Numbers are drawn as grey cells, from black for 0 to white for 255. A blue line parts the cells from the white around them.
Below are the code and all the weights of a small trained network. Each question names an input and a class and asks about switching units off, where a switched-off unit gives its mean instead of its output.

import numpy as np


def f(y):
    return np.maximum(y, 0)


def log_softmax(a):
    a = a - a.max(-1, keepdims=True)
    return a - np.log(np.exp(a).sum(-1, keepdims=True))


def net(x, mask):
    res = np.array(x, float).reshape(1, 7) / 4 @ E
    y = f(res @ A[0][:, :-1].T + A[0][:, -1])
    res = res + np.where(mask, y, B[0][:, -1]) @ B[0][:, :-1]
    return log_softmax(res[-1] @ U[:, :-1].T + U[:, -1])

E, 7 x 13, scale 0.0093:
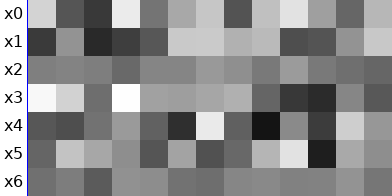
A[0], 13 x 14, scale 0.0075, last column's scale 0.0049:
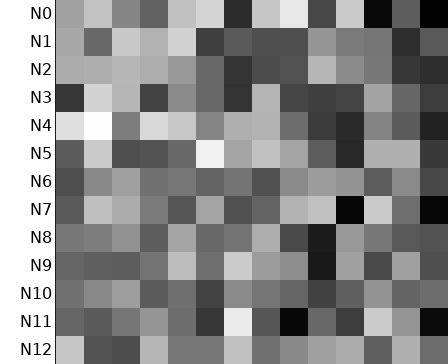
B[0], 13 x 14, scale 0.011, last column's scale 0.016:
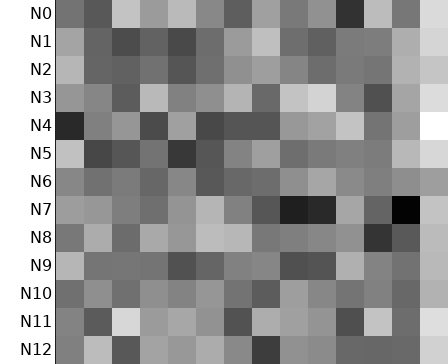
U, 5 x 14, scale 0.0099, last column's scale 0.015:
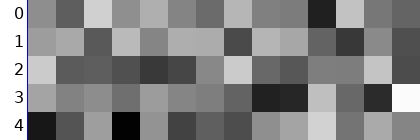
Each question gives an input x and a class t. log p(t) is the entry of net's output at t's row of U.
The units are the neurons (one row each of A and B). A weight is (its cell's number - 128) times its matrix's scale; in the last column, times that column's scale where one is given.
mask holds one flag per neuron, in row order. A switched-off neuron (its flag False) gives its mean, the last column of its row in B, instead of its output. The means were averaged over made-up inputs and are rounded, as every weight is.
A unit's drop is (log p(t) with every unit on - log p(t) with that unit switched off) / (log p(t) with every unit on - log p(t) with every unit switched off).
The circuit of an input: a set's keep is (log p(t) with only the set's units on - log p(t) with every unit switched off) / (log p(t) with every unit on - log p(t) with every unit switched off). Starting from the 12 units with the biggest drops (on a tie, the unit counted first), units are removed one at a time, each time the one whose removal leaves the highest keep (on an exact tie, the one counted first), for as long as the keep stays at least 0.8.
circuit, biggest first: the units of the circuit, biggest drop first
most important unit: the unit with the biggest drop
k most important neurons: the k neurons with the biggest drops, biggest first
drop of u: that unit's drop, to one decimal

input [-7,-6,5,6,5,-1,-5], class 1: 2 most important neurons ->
[N3, N8]
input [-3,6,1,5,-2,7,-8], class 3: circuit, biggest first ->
[N7]
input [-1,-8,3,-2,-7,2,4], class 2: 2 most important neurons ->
[N2, N1]
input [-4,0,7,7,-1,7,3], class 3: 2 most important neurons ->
[N7, N6]
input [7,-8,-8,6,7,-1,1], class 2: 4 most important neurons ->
[N1, N2, N0, N3]
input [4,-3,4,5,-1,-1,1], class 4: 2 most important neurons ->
[N4, N3]
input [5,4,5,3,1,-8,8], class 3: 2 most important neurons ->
[N9, N3]
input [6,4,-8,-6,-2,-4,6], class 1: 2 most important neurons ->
[N4, N12]
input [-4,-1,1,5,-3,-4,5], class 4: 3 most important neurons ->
[N4, N7, N12]
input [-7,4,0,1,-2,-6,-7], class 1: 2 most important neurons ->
[N3, N8]
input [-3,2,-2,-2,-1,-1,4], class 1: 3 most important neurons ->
[N4, N7, N1]
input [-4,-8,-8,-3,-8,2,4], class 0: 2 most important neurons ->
[N0, N5]
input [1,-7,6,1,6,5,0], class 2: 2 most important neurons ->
[N1, N2]
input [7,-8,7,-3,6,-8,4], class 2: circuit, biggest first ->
[N1]
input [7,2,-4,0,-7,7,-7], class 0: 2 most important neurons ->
[N0, N3]
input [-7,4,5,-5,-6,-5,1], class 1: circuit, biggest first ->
[N3, N8]
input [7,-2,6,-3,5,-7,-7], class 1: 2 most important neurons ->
[N12, N7]
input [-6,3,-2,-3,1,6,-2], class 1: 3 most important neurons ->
[N3, N4, N9]
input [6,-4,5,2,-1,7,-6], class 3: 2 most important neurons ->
[N7, N3]
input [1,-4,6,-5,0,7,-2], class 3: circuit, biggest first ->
[N7]
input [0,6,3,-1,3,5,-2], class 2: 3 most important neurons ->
[N5, N12, N8]
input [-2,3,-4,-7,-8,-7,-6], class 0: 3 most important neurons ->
[N0, N4, N7]
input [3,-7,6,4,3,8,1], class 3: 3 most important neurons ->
[N7, N5, N3]
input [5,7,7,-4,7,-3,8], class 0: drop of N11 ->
1.3
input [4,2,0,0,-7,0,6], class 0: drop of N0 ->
0.6
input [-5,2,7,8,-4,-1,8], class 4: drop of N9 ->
0.0
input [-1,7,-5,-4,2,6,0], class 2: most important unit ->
N5
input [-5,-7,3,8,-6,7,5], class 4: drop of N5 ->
0.2
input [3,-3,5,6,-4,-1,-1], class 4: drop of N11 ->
0.1
